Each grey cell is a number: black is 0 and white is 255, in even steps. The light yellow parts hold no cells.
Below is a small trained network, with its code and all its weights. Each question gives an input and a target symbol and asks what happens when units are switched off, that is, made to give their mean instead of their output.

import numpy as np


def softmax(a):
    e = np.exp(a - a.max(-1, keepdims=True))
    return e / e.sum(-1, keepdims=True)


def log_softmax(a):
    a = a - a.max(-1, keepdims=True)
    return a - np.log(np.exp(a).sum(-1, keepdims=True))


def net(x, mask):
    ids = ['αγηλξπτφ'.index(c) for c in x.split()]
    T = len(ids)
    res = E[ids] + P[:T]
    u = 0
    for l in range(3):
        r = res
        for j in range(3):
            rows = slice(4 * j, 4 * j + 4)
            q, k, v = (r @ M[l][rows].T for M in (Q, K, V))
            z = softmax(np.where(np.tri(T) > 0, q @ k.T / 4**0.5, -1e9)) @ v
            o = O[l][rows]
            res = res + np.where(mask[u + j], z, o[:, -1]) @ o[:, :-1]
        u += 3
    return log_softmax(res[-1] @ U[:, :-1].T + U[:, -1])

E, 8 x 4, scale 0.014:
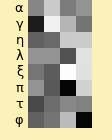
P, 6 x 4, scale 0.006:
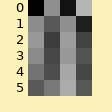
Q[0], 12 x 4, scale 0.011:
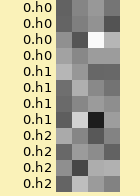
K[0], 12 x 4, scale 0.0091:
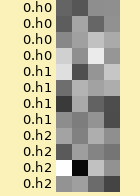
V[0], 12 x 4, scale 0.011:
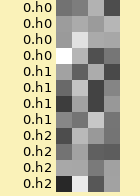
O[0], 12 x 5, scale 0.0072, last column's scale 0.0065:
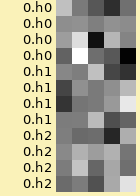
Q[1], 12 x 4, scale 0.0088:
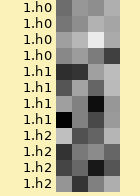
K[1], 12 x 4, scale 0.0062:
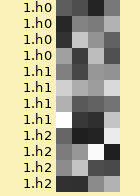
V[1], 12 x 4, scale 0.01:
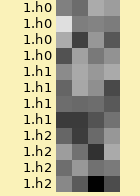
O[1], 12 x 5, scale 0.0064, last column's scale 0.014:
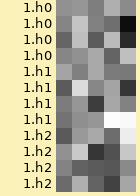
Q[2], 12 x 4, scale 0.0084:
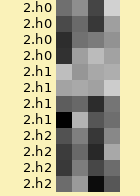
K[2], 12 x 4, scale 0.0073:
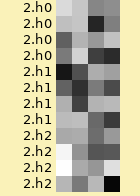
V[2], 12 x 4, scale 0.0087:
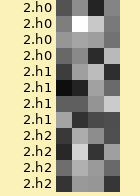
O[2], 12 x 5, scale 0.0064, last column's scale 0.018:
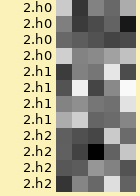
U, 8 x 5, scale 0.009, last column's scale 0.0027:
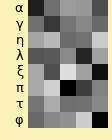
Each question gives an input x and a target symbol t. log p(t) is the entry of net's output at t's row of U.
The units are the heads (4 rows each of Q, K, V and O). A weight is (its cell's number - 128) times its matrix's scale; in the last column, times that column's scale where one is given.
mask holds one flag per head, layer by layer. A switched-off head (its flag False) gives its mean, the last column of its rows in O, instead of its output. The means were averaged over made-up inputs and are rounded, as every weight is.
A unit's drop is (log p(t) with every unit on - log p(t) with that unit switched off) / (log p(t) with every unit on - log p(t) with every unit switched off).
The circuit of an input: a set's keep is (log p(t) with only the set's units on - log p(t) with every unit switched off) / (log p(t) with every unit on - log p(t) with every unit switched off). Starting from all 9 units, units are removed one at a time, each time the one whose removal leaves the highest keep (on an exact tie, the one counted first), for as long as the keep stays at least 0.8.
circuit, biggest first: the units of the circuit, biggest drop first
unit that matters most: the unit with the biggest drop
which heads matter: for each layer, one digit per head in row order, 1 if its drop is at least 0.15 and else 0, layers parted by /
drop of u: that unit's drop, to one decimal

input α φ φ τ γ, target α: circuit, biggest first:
2.h2, 2.h1
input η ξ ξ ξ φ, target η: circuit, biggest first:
2.h2, 1.h0
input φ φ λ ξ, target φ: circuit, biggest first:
1.h2, 2.h1, 0.h0
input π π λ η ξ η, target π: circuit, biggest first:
0.h1, 2.h2
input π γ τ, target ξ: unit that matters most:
1.h2
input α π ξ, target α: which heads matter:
101 / 100 / 101
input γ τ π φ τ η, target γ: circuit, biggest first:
2.h2, 0.h2, 0.h1, 2.h0
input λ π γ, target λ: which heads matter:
111 / 110 / 001
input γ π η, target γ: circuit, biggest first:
2.h2, 0.h2, 1.h1, 2.h0
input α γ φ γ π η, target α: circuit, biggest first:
1.h0, 0.h1, 2.h0, 2.h1
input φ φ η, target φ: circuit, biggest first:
1.h2, 1.h0, 2.h1
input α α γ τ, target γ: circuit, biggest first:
2.h1, 2.h0, 0.h0
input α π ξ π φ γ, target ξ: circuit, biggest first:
1.h2, 2.h0
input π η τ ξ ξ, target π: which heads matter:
110 / 001 / 011
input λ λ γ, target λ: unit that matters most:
1.h0
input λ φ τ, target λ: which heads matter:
111 / 101 / 001
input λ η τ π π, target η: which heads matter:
101 / 100 / 001
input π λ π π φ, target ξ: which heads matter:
101 / 111 / 100
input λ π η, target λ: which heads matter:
111 / 111 / 000
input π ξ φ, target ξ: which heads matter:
111 / 111 / 100
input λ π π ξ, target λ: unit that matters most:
1.h0
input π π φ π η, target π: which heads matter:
010 / 001 / 011
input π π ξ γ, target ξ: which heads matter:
010 / 111 / 100
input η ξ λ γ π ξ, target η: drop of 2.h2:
0.4
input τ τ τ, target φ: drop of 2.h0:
0.2
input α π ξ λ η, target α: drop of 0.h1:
0.2
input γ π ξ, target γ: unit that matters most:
2.h2
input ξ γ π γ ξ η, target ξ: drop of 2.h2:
0.5
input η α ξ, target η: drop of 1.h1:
0.2
